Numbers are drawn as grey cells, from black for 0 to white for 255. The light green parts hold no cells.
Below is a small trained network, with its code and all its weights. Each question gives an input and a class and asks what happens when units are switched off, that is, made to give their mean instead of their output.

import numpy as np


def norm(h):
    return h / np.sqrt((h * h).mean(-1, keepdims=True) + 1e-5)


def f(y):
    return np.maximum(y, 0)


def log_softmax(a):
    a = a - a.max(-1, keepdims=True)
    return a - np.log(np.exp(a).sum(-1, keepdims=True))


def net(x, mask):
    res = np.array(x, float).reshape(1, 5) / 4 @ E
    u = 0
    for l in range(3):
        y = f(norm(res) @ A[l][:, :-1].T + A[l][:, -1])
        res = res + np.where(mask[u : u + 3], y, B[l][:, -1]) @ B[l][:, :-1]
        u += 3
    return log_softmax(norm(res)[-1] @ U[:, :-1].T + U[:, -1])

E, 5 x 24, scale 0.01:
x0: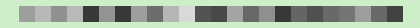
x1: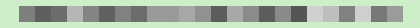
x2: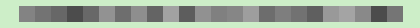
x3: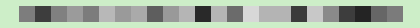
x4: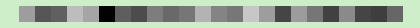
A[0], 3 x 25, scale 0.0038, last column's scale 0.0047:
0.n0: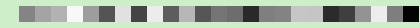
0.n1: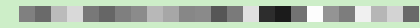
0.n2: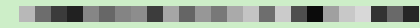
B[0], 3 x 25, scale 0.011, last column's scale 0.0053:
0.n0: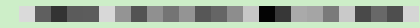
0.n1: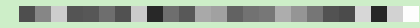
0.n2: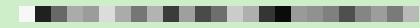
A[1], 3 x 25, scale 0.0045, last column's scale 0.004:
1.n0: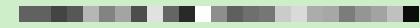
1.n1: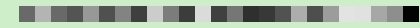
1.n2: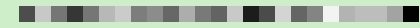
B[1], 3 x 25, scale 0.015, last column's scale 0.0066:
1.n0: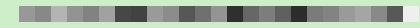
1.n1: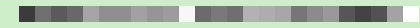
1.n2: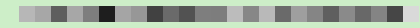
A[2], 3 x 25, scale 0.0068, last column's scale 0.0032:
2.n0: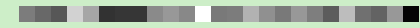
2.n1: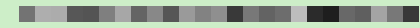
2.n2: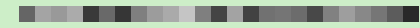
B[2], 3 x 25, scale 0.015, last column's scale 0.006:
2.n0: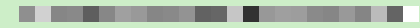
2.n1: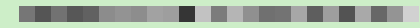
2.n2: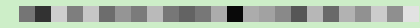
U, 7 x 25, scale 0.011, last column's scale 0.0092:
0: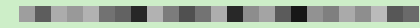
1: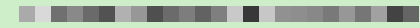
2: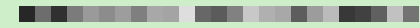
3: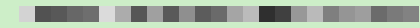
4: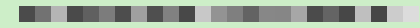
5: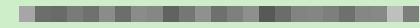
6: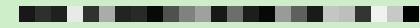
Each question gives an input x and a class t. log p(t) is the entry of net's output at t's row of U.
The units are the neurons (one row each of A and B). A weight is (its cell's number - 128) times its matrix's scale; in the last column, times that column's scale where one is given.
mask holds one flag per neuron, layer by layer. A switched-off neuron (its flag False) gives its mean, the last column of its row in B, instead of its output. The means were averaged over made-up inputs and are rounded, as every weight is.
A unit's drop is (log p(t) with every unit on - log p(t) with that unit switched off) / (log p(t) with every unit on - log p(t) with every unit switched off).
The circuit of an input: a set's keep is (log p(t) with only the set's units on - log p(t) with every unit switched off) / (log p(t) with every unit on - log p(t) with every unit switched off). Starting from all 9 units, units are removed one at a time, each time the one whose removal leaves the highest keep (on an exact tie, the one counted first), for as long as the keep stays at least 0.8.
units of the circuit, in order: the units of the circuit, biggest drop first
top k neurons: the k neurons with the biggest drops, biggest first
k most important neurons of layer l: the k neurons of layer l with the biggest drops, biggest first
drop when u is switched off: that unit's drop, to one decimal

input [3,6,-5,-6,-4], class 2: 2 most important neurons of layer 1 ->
1.n1; 1.n0
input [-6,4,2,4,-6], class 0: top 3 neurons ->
1.n0; 2.n0; 1.n1
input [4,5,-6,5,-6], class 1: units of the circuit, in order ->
1.n2
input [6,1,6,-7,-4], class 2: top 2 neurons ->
1.n1; 1.n0
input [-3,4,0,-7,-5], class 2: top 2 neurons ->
1.n1; 2.n0
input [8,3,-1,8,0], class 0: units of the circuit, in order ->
1.n1; 2.n2
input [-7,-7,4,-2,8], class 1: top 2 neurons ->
2.n0; 0.n1
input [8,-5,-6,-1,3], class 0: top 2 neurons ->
2.n2; 0.n1
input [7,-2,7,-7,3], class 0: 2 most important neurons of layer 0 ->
0.n0; 0.n2
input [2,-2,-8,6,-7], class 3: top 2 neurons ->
0.n0; 1.n1
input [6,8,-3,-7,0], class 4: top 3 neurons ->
0.n1; 1.n0; 1.n1
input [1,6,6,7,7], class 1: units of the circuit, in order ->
1.n1; 2.n0
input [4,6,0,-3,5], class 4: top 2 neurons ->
0.n1; 1.n2
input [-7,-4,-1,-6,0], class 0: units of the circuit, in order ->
1.n0
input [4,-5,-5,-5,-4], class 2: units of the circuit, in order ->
1.n1; 0.n1
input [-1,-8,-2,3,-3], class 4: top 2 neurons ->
1.n1; 2.n1
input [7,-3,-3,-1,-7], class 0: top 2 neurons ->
2.n2; 2.n0
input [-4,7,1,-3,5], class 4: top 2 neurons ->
0.n1; 1.n2
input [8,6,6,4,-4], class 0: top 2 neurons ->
2.n2; 1.n1
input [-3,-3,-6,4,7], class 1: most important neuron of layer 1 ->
1.n1
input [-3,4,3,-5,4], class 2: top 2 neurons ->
1.n1; 1.n2
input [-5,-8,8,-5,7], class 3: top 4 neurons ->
0.n2; 0.n1; 1.n2; 2.n1
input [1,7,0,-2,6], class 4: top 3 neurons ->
0.n1; 1.n2; 0.n0
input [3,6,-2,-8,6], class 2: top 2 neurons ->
1.n1; 1.n2
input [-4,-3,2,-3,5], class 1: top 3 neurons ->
2.n0; 2.n2; 0.n2
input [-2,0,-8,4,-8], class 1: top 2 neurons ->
1.n2; 0.n2
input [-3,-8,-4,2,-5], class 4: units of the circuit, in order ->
2.n1
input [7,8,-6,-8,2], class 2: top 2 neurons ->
1.n1; 1.n0
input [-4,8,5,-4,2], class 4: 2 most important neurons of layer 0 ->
0.n1; 0.n0
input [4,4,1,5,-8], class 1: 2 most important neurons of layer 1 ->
1.n2; 1.n1
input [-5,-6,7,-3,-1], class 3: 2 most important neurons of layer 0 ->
0.n2; 0.n1
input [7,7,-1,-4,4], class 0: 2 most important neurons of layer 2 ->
2.n2; 2.n1
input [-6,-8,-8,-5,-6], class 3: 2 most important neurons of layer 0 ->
0.n0; 0.n1
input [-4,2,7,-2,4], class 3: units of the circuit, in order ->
0.n2
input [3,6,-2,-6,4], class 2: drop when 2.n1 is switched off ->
0.1
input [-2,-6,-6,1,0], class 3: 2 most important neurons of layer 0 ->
0.n0; 0.n1
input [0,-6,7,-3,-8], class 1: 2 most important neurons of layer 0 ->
0.n1; 0.n0
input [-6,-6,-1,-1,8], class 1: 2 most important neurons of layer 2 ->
2.n0; 2.n2
